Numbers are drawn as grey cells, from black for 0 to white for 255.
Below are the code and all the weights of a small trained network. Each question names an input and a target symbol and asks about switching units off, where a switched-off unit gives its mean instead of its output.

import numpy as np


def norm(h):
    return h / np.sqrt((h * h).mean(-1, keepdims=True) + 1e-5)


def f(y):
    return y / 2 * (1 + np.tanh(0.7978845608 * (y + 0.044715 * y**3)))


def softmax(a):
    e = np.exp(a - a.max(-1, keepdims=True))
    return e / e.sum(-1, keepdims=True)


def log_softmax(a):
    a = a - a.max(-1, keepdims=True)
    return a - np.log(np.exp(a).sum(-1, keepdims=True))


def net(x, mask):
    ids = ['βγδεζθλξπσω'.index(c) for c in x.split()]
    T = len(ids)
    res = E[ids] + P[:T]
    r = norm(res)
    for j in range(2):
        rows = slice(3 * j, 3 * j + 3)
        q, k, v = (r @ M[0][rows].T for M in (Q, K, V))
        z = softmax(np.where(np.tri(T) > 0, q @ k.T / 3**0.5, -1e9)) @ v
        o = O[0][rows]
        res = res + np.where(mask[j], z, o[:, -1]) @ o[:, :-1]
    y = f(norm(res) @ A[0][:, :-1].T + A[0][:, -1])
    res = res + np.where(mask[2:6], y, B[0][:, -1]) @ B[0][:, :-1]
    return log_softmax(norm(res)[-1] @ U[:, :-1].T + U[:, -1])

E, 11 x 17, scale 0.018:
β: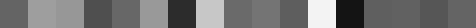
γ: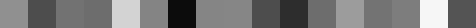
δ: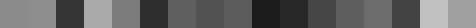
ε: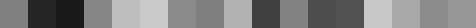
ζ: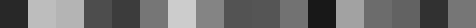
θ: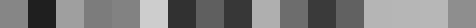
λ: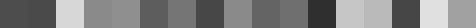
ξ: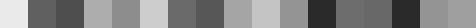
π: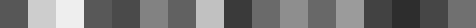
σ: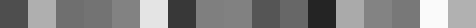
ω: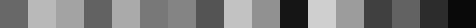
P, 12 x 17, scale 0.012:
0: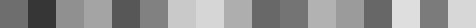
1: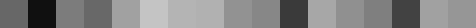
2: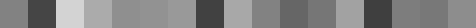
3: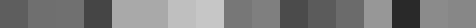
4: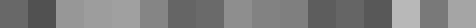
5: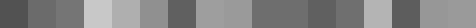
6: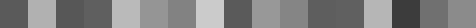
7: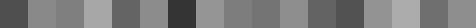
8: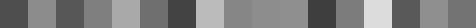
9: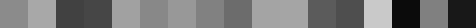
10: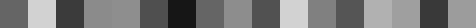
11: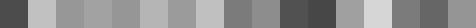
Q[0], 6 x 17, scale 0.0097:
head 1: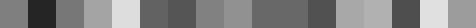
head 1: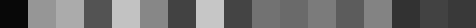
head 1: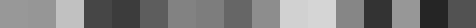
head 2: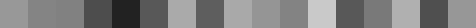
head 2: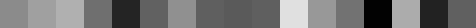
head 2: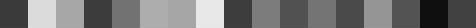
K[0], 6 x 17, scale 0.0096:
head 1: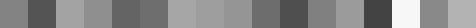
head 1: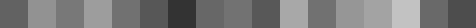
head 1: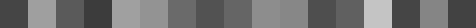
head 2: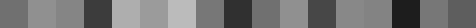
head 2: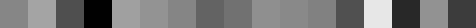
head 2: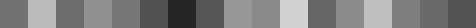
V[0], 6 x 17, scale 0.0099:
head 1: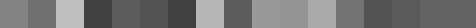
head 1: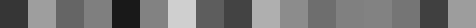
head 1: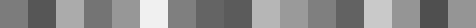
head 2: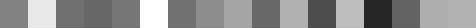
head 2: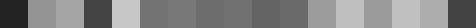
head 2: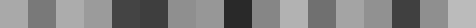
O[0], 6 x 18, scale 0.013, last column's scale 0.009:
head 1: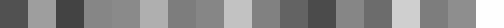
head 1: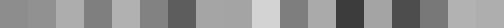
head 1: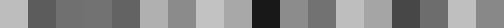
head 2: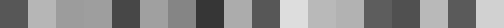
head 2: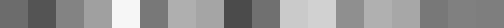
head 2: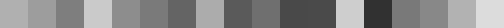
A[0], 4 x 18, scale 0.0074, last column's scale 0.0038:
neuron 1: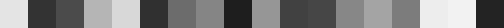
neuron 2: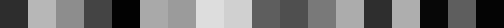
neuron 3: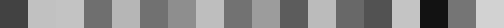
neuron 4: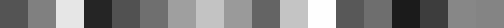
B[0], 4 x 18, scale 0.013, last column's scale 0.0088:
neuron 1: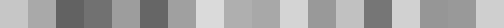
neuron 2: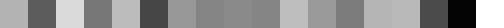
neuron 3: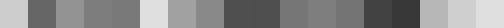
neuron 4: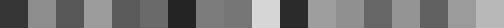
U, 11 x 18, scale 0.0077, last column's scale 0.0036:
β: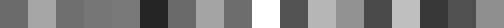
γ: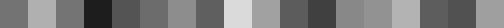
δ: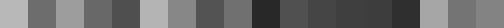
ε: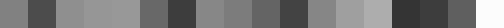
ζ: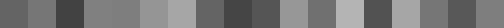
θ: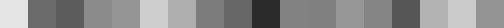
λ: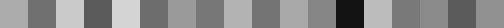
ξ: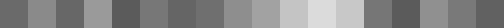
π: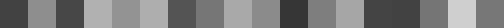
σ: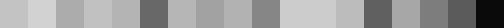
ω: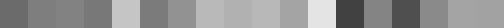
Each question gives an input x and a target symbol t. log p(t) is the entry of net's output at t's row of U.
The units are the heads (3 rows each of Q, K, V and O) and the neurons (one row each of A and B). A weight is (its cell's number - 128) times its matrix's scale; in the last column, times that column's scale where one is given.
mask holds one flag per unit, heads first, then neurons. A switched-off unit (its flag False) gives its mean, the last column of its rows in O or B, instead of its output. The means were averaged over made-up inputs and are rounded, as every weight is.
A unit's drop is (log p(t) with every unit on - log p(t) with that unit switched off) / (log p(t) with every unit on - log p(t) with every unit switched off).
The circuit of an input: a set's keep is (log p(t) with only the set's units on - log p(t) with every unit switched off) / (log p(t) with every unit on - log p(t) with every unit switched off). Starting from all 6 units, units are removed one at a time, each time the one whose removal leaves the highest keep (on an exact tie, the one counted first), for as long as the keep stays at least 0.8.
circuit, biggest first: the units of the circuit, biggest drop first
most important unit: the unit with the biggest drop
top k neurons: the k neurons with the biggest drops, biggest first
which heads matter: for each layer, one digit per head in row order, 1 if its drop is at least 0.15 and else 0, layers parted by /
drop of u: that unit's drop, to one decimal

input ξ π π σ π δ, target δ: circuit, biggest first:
[head 2]
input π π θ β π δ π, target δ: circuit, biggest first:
[neuron 3; neuron 1]
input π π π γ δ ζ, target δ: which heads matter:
10
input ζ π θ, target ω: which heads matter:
10
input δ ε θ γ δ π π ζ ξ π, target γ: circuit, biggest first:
[head 2; head 1]
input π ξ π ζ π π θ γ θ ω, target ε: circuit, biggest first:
[head 1; head 2; neuron 4]
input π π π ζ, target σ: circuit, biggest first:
[neuron 2; head 2]
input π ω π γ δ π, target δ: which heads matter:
10
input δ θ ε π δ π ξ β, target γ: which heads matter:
01
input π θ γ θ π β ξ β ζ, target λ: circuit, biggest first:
[neuron 2; head 2]
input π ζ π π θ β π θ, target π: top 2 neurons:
[neuron 2; neuron 1]
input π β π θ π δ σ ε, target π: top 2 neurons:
[neuron 1; neuron 2]
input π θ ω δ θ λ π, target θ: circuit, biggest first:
[head 2; neuron 3]
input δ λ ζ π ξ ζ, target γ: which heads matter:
01
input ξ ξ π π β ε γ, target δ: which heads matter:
11
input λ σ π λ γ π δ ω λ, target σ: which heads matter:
01
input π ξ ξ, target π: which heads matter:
10
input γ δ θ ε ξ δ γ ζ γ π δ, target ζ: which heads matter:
10
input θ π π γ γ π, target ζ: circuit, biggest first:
[head 1]
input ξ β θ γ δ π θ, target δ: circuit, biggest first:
[head 2]
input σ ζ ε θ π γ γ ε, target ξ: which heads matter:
01
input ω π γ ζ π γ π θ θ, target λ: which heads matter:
01
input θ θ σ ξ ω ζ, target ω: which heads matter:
01
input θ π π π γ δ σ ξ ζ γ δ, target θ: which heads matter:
10
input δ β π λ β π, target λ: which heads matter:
11
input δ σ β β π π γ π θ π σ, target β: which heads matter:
11
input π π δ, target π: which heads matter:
10
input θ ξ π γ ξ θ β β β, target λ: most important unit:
head 1
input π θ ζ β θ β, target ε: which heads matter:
10
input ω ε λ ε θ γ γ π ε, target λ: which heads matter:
01
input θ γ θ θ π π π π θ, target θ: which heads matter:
10
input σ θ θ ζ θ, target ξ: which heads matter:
01
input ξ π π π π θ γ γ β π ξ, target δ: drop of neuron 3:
0.0
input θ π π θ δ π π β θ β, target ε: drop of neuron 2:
0.0
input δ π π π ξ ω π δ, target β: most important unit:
head 1
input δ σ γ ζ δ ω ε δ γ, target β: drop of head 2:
0.1
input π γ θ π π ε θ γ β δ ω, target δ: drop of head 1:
0.3
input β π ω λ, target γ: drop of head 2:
0.1
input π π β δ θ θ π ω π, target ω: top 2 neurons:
[neuron 3; neuron 4]
